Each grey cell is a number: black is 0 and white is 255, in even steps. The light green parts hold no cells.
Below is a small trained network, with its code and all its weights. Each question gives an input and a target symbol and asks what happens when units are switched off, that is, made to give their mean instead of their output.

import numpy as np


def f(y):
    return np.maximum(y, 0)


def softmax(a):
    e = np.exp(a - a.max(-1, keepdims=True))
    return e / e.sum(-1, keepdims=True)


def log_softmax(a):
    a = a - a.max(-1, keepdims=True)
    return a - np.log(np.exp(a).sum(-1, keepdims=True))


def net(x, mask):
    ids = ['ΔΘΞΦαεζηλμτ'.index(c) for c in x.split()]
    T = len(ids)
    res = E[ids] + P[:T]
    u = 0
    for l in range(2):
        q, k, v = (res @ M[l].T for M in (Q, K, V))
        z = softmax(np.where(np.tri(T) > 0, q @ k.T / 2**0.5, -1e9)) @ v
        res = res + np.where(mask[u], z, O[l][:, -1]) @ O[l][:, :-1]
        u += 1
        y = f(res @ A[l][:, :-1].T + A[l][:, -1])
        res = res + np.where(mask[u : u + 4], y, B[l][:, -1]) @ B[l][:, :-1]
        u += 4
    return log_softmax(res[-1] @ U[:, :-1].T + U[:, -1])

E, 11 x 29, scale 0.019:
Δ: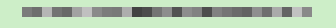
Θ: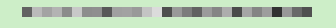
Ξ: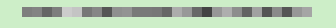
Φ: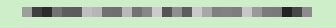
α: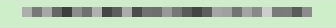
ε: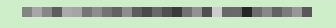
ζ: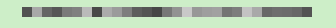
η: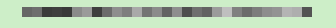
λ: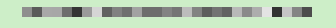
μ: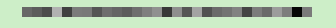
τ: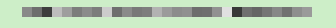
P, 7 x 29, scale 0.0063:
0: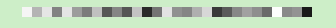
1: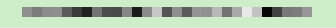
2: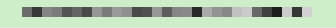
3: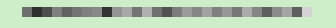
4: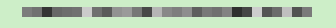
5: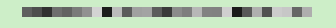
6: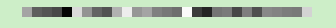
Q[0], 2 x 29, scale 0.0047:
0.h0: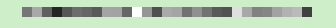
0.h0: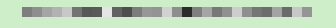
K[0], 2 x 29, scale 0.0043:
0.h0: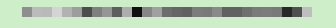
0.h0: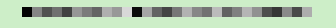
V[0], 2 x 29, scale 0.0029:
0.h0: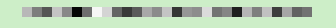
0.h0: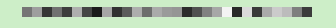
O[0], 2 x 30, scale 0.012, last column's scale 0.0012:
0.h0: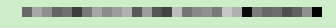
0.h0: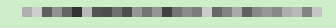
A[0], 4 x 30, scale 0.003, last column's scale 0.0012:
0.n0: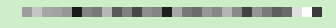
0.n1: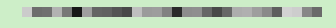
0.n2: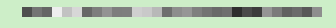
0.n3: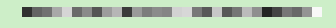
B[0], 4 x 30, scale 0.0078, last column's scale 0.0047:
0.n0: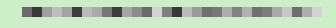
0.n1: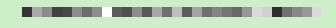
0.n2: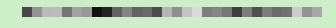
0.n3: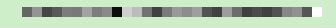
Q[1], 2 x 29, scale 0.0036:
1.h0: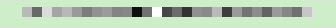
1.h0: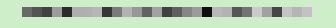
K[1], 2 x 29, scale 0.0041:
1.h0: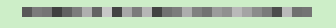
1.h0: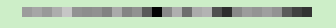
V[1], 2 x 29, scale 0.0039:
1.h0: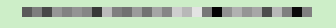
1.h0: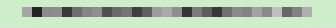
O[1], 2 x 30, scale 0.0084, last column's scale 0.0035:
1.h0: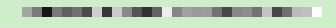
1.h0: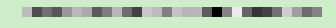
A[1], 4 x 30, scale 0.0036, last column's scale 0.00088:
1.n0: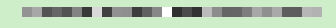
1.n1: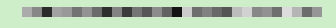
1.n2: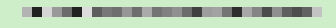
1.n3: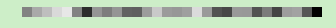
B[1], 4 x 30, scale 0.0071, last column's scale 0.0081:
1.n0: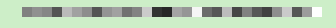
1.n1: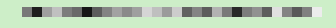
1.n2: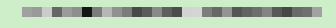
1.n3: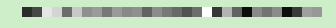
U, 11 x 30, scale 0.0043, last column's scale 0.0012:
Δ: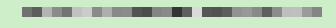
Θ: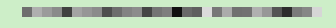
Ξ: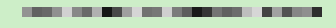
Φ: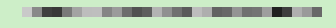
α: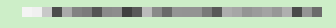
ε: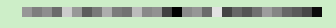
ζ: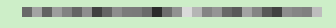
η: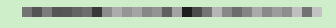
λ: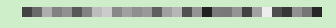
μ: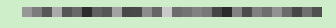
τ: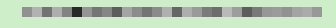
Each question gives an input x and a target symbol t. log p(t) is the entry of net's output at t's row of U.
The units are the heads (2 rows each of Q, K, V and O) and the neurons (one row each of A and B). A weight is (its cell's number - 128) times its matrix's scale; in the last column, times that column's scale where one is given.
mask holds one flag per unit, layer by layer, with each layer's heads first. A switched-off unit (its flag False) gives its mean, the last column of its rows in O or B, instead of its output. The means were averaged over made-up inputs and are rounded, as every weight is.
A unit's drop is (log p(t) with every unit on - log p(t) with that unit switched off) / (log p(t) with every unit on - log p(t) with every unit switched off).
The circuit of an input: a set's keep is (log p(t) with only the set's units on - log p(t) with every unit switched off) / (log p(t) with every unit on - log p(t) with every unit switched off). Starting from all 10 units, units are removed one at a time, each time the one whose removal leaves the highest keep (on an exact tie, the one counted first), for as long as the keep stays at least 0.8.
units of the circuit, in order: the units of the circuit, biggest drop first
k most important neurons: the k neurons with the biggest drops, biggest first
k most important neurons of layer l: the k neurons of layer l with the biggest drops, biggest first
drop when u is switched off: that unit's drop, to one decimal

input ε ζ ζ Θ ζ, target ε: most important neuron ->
1.n2
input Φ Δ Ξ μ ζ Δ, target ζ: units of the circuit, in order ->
1.h0; 1.n0; 0.n3
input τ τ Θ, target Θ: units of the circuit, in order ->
1.n0; 1.n3
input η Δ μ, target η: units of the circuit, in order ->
0.h0; 1.n1; 0.n1
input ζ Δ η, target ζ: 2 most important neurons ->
1.n0; 0.n3
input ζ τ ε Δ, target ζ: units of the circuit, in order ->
1.h0; 1.n0
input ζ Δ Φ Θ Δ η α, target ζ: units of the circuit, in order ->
1.n0; 1.h0
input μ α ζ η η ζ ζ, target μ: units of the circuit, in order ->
1.h0; 1.n1; 0.h0
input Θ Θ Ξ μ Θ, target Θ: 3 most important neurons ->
1.n0; 1.n1; 0.n2
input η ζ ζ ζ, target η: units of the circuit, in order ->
0.h0; 1.n1
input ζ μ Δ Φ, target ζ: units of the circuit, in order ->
1.n0; 1.h0
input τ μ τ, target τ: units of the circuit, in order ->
0.h0; 0.n0
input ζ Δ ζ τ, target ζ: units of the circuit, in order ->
1.h0; 1.n0; 0.n2
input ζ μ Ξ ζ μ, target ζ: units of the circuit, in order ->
1.h0; 1.n0; 0.n3
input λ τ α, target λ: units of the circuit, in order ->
0.h0
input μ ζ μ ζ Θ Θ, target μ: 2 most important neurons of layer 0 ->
0.n2; 0.n3
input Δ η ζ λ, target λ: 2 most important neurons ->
0.n1; 1.n0
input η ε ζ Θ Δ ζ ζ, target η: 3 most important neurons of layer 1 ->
1.n1; 1.n0; 1.n2
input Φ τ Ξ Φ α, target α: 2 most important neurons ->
1.n0; 0.n3
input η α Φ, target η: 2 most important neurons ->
1.n1; 0.n3
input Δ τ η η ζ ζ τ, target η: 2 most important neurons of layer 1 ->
1.n1; 1.n0
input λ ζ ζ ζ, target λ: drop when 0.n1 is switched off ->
-0.1
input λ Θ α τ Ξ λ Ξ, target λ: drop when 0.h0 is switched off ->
1.2
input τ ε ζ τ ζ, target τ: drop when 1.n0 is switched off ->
0.2
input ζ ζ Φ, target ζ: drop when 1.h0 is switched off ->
1.2
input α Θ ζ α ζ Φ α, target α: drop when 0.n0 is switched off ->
0.0
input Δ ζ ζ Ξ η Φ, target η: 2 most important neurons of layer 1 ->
1.n1; 1.n2
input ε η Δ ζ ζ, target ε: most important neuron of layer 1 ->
1.n2
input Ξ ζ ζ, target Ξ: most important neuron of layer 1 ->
1.n0
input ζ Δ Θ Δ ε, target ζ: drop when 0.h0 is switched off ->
0.1
